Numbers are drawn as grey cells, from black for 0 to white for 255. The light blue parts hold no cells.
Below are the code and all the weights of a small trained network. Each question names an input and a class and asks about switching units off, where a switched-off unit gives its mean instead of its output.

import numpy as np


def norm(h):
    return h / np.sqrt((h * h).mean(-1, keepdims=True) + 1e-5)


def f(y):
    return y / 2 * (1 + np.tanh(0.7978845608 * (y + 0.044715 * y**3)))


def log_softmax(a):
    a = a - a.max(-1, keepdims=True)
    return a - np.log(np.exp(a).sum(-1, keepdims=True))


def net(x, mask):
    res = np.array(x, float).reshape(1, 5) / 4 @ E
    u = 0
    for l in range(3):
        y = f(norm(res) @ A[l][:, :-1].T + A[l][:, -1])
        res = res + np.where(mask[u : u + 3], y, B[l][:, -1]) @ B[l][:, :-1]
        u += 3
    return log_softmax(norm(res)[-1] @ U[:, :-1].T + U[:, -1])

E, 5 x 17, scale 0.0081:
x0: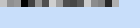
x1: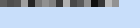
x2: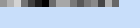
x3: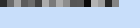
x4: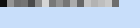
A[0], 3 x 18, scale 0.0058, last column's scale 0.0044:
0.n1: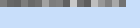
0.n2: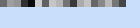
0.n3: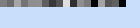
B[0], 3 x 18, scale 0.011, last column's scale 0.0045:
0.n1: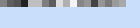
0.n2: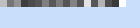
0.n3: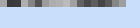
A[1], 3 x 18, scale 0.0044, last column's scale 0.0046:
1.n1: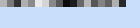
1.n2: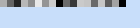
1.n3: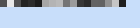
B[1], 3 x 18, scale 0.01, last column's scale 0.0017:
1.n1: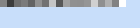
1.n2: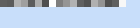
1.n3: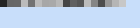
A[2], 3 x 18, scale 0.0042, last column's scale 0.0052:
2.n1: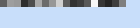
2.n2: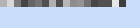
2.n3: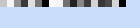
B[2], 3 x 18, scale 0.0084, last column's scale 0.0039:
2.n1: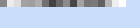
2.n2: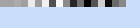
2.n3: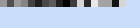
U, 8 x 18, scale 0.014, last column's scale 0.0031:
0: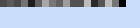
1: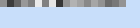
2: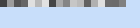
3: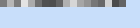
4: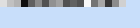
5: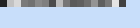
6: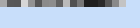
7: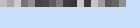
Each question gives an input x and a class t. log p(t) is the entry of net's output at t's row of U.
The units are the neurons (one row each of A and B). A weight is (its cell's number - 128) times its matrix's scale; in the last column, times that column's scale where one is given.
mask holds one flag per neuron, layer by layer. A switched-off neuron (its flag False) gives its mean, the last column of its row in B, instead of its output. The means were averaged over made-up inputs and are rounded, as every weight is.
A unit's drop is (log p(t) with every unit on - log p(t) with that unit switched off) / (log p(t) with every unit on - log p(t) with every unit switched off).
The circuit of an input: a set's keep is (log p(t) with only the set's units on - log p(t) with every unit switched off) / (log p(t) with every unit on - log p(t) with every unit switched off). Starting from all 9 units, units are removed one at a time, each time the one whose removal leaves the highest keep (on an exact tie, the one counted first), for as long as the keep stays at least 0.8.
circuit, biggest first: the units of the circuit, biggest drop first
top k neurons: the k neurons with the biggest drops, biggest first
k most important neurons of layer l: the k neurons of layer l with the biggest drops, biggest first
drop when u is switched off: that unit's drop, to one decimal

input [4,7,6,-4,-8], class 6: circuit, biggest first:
[0.n3]
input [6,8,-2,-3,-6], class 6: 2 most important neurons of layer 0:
[0.n3, 0.n1]
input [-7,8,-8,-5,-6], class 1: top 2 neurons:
[1.n2, 1.n1]
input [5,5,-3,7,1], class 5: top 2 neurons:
[2.n1, 1.n3]
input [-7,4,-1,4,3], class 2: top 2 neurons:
[0.n1, 0.n2]
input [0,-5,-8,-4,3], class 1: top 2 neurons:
[1.n2, 1.n1]
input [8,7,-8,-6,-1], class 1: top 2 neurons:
[1.n1, 1.n2]
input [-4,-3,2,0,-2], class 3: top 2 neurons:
[2.n3, 2.n2]
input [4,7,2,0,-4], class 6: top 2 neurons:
[0.n3, 2.n2]
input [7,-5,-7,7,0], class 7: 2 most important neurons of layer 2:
[2.n3, 2.n1]
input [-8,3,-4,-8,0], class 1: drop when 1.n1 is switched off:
0.1
